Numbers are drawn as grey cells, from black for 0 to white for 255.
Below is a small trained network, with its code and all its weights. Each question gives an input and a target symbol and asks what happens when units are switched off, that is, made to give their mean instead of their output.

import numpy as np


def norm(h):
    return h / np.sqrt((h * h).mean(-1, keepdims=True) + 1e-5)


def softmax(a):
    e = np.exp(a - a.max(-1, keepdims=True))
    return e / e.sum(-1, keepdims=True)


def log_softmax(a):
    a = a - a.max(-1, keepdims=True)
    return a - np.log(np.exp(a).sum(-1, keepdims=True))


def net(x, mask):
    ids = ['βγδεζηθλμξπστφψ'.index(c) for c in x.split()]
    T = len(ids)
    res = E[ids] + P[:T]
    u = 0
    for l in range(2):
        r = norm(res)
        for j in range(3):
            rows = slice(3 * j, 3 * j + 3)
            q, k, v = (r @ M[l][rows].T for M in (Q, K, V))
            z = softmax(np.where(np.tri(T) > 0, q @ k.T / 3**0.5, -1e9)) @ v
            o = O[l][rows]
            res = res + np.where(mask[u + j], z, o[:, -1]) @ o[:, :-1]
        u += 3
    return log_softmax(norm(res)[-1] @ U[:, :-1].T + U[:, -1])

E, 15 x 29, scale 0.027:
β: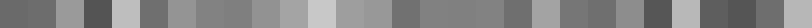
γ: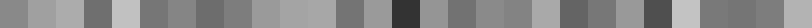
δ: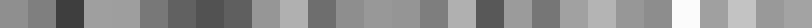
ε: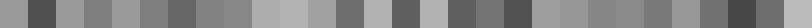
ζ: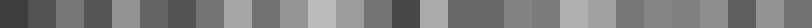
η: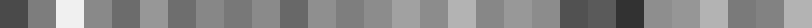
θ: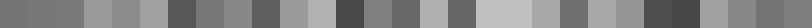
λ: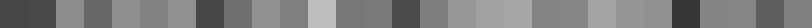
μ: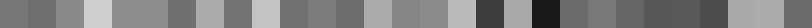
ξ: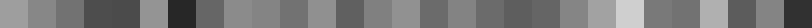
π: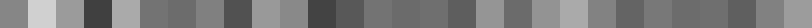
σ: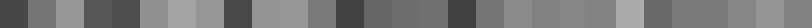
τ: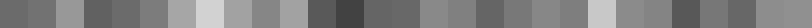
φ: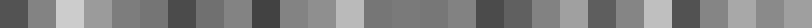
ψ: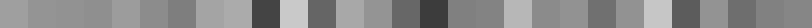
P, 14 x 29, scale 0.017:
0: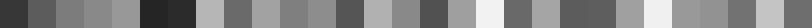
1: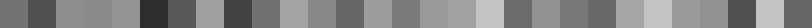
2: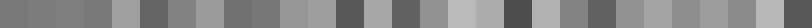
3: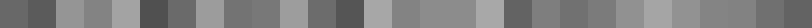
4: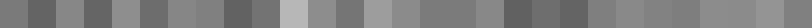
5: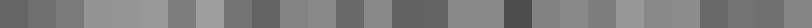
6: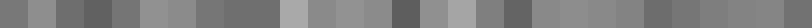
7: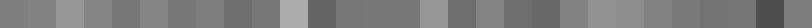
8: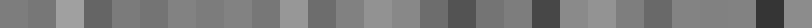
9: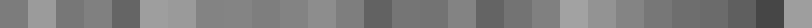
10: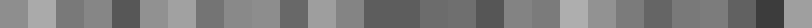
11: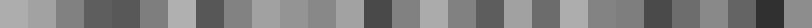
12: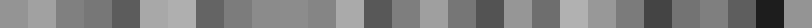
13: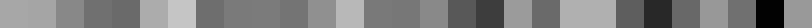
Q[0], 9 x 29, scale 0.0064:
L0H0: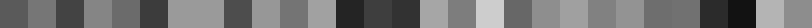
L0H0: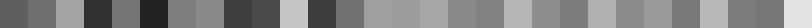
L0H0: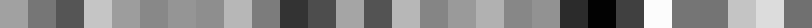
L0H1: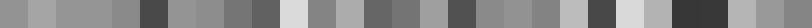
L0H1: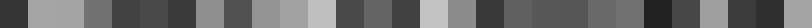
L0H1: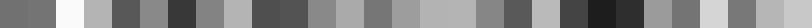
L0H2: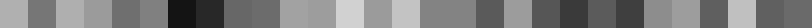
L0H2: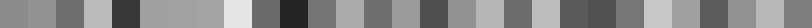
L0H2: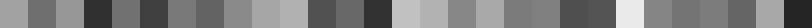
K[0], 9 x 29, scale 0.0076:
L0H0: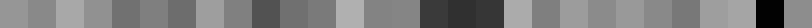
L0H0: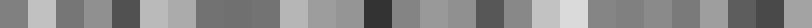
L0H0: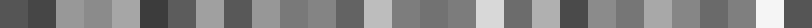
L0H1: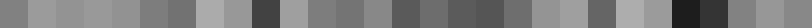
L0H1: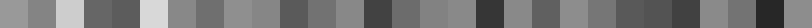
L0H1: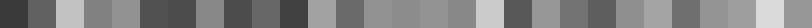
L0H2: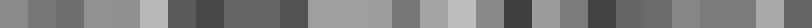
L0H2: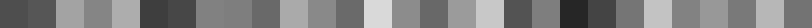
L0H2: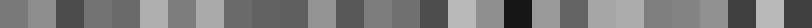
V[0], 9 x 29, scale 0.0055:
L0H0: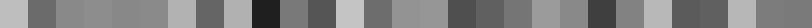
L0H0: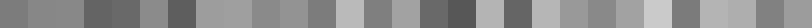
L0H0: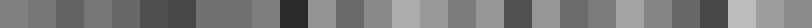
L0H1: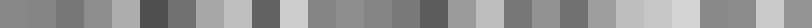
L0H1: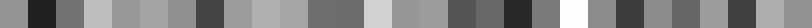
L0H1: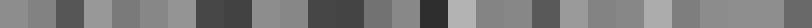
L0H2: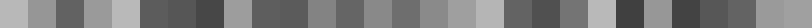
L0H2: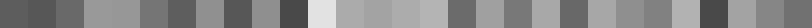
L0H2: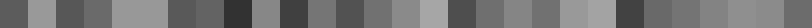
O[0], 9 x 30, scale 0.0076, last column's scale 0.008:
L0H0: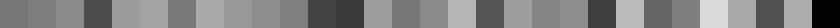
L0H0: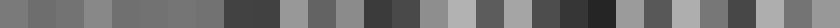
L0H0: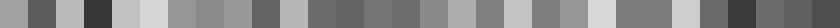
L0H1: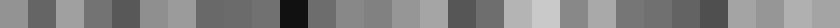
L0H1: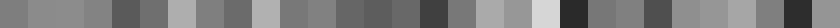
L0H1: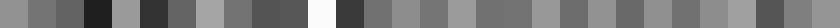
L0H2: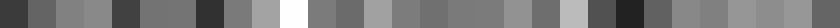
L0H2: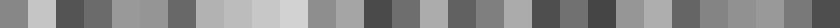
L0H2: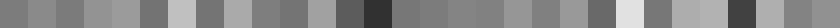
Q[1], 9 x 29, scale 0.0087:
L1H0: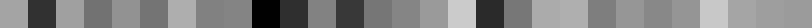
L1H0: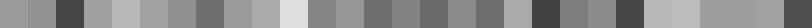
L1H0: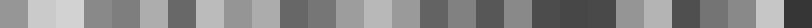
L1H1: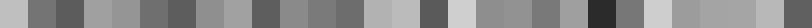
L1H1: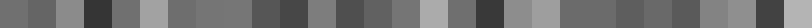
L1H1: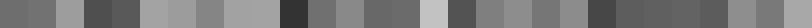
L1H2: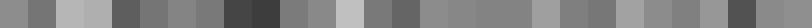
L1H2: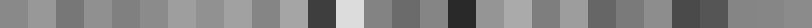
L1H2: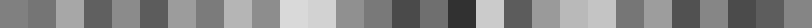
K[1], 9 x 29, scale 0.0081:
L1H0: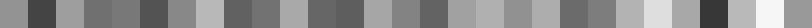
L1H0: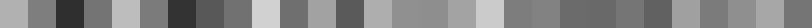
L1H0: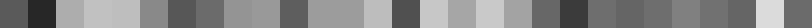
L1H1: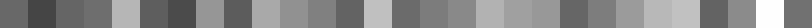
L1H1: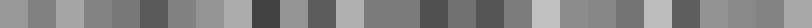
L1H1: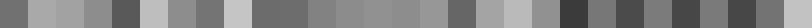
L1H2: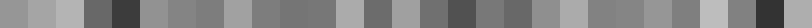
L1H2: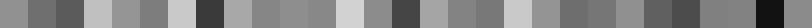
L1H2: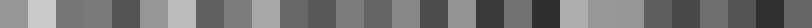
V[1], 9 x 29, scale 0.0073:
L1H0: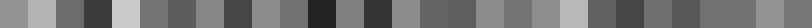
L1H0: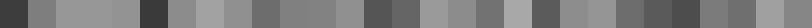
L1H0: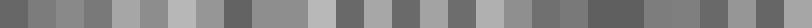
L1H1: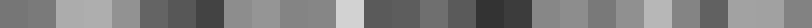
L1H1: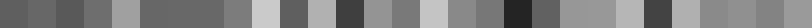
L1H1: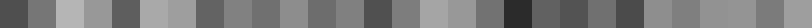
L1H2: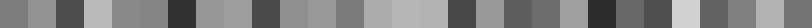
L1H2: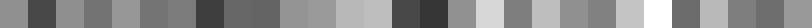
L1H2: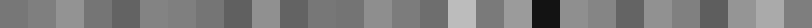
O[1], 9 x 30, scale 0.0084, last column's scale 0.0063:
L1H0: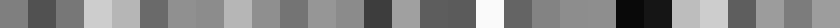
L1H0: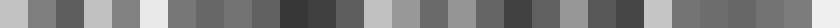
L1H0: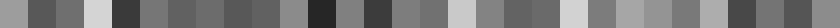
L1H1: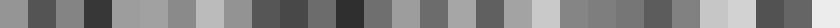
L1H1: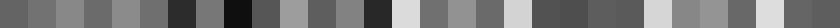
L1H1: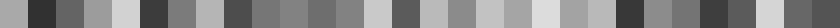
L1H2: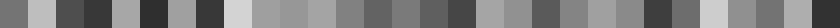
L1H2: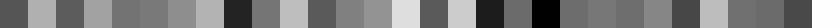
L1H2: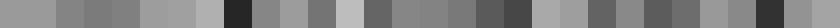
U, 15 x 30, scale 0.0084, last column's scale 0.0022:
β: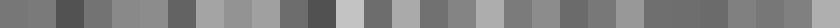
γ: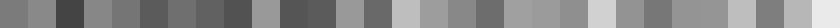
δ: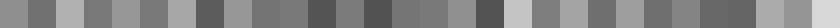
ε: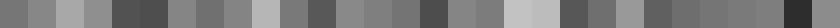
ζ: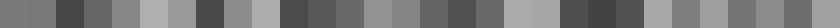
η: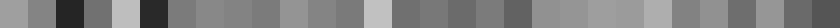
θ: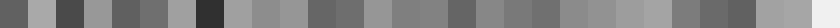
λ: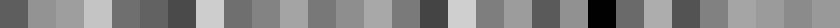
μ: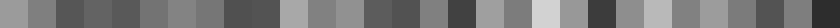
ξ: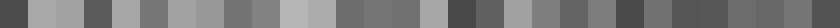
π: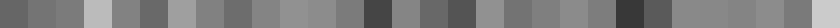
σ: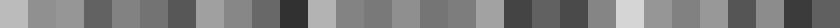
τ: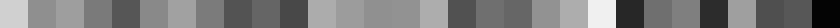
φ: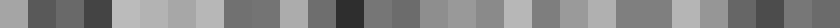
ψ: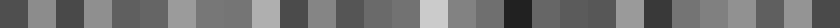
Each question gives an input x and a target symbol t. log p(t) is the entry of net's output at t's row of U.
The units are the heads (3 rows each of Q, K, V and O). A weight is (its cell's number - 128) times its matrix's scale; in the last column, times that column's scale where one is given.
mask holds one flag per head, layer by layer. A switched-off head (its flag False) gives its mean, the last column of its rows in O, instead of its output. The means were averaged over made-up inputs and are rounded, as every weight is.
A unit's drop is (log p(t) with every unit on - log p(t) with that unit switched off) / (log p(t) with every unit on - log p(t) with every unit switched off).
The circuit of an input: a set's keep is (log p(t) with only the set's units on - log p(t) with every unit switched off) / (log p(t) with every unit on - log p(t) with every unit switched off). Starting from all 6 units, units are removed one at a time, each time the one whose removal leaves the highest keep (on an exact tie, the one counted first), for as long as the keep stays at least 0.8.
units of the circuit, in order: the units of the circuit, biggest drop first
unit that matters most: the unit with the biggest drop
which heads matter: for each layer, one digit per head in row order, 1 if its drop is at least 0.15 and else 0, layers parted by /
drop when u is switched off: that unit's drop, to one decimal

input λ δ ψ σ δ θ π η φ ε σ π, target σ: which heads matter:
011 / 000
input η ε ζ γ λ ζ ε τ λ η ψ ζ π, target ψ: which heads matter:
100 / 000
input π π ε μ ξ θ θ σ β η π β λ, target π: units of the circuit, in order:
[L1H0]
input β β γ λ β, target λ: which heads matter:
000 / 000
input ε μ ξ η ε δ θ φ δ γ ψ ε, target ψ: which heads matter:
100 / 000
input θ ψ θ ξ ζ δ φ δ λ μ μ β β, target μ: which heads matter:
000 / 001
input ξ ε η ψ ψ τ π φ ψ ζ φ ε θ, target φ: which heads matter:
100 / 010
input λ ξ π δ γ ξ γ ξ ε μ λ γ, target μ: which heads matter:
110 / 001
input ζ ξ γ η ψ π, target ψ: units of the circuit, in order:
[L0H0 L1H1]
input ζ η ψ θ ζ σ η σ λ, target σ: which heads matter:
001 / 000
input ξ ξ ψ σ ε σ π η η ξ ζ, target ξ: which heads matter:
010 / 100
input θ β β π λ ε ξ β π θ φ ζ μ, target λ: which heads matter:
010 / 110
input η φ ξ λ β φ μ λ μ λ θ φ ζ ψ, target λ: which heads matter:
010 / 001
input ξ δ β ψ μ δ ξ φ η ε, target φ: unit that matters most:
L0H0
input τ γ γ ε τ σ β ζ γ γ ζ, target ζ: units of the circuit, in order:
[L1H1 L1H0 L0H1]
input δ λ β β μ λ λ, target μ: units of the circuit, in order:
[L1H2 L0H1]
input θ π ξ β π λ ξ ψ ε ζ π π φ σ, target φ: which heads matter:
000 / 010
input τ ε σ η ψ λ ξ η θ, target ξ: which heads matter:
000 / 100
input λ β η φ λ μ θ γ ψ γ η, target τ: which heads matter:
000 / 010
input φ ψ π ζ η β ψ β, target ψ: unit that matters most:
L0H0
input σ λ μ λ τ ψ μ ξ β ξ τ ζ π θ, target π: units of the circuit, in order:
[L0H1 L1H0]
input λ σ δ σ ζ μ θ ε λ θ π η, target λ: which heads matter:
010 / 100
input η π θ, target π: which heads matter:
000 / 100
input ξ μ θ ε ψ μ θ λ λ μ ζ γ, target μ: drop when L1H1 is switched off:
0.1
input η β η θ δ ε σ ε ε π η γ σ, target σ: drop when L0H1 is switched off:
0.7
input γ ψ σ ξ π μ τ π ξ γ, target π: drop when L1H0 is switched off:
0.4
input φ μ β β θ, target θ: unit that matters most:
L0H1
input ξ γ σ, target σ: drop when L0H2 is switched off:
0.9
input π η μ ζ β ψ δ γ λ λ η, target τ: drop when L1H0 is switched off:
0.0
